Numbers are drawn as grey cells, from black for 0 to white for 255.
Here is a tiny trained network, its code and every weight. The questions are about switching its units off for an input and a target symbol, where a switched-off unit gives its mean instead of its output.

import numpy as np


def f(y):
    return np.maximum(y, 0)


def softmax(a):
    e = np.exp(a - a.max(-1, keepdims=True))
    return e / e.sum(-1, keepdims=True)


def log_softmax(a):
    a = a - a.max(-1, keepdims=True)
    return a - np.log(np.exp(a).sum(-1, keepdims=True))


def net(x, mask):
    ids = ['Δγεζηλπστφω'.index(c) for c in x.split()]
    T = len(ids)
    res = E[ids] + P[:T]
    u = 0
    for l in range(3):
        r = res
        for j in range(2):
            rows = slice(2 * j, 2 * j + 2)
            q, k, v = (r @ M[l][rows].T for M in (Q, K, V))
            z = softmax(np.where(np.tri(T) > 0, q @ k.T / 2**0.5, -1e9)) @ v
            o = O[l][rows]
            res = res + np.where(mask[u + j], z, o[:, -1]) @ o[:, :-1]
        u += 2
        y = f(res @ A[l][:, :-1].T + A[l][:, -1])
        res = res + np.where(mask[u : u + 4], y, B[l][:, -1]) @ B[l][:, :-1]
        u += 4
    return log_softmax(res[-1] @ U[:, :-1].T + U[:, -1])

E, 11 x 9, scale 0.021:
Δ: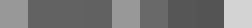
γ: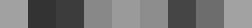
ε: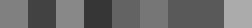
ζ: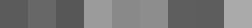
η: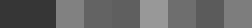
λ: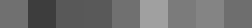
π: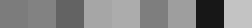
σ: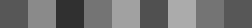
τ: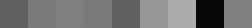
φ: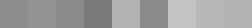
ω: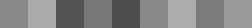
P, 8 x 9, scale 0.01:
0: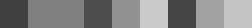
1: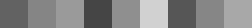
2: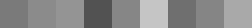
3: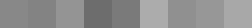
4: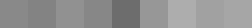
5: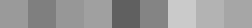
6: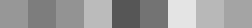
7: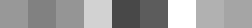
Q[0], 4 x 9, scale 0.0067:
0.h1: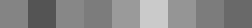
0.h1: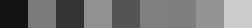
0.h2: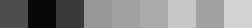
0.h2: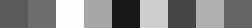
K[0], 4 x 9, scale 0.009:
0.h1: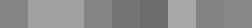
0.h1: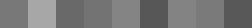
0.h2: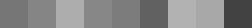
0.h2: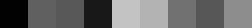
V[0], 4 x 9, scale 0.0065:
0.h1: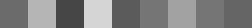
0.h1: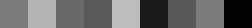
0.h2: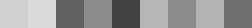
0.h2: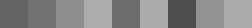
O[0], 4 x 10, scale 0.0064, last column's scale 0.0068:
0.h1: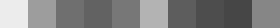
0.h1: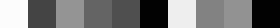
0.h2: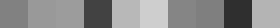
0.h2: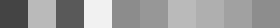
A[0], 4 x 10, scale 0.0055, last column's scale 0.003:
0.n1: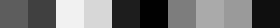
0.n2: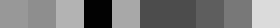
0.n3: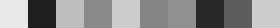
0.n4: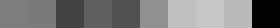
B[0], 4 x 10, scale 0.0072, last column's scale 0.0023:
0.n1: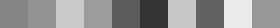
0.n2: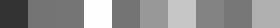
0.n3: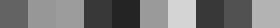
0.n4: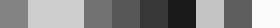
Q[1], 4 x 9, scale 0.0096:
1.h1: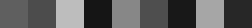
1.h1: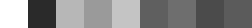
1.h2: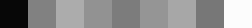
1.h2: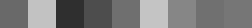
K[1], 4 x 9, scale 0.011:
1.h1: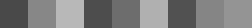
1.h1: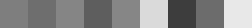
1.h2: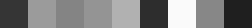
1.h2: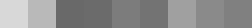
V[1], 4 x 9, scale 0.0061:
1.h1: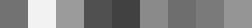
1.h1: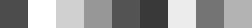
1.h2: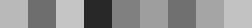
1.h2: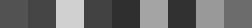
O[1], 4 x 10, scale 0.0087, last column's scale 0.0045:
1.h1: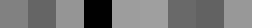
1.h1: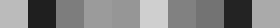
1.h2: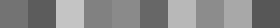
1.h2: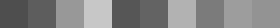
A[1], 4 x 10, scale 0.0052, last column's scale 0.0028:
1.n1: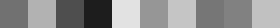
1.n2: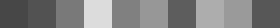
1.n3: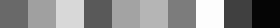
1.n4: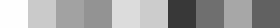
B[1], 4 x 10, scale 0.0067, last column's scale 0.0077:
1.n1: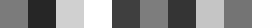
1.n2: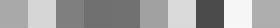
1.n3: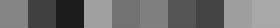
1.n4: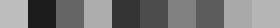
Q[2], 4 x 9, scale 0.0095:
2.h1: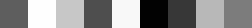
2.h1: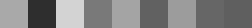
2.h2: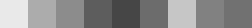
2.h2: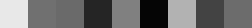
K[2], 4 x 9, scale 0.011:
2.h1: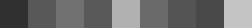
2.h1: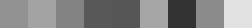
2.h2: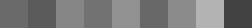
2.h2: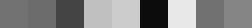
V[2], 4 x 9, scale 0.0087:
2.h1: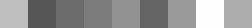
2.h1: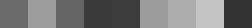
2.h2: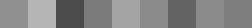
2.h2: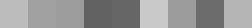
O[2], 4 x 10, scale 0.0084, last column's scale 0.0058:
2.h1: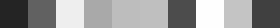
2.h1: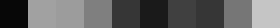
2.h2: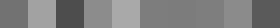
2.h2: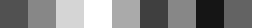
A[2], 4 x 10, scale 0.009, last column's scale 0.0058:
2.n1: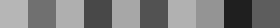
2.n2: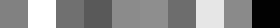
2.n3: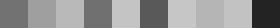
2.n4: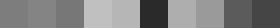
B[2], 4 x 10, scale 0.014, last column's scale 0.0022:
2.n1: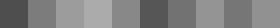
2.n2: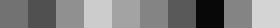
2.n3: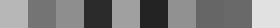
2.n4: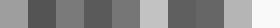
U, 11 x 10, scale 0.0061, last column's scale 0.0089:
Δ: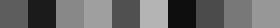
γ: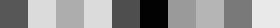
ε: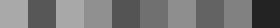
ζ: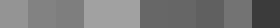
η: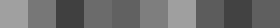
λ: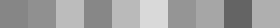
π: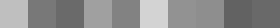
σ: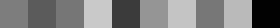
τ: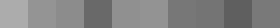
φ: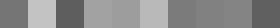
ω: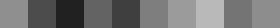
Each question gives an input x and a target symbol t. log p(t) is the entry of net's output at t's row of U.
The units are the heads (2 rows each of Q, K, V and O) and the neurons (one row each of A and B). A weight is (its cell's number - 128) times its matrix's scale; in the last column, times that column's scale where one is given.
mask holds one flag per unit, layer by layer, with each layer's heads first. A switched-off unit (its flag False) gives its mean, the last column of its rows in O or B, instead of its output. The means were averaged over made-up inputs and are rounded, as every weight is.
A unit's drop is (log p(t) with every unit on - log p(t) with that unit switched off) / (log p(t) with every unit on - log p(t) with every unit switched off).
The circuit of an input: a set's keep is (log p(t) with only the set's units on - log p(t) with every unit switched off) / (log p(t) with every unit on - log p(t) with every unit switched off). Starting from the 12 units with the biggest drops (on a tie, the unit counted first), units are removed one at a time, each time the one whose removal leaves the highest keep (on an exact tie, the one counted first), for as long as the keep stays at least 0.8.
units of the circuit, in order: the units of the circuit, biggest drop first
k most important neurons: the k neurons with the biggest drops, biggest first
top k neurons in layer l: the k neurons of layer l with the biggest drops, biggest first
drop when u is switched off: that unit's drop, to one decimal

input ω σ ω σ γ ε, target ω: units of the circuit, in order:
[1.n1 2.h2 0.h1]
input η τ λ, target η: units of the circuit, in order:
[2.h1 1.h1]
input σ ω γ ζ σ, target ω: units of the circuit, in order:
[2.h2 0.h1]
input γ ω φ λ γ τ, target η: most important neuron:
[1.n3]
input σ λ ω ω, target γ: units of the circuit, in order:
[1.h1 0.n4]
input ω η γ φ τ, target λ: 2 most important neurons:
[1.n1 1.n4]
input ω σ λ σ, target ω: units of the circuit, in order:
[0.h1 2.h2]
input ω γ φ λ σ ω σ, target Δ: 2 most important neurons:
[2.n4 1.n1]
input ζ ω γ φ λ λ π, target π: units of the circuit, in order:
[1.h1 2.h1 1.n3 1.h2]
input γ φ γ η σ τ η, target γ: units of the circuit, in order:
[0.h2 0.n1 1.h1 2.n4]
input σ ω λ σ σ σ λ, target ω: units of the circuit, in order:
[2.h2 0.h1]
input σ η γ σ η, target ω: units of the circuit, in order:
[2.h2 0.h1 1.n1]
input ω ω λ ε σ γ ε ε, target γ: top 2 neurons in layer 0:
[0.n2 0.n1]
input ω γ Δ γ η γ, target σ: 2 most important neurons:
[2.n4 1.n2]
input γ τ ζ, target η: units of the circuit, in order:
[2.h1]
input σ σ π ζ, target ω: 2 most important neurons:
[1.n1 0.n2]
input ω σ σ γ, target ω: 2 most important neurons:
[0.n3 1.n1]
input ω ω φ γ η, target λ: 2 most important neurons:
[1.n1 1.n4]
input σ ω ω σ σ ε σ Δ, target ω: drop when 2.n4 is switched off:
0.0
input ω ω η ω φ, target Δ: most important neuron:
[1.n3]
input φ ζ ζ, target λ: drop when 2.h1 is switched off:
0.6
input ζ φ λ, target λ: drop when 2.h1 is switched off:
0.7
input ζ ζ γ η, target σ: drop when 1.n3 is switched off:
0.0
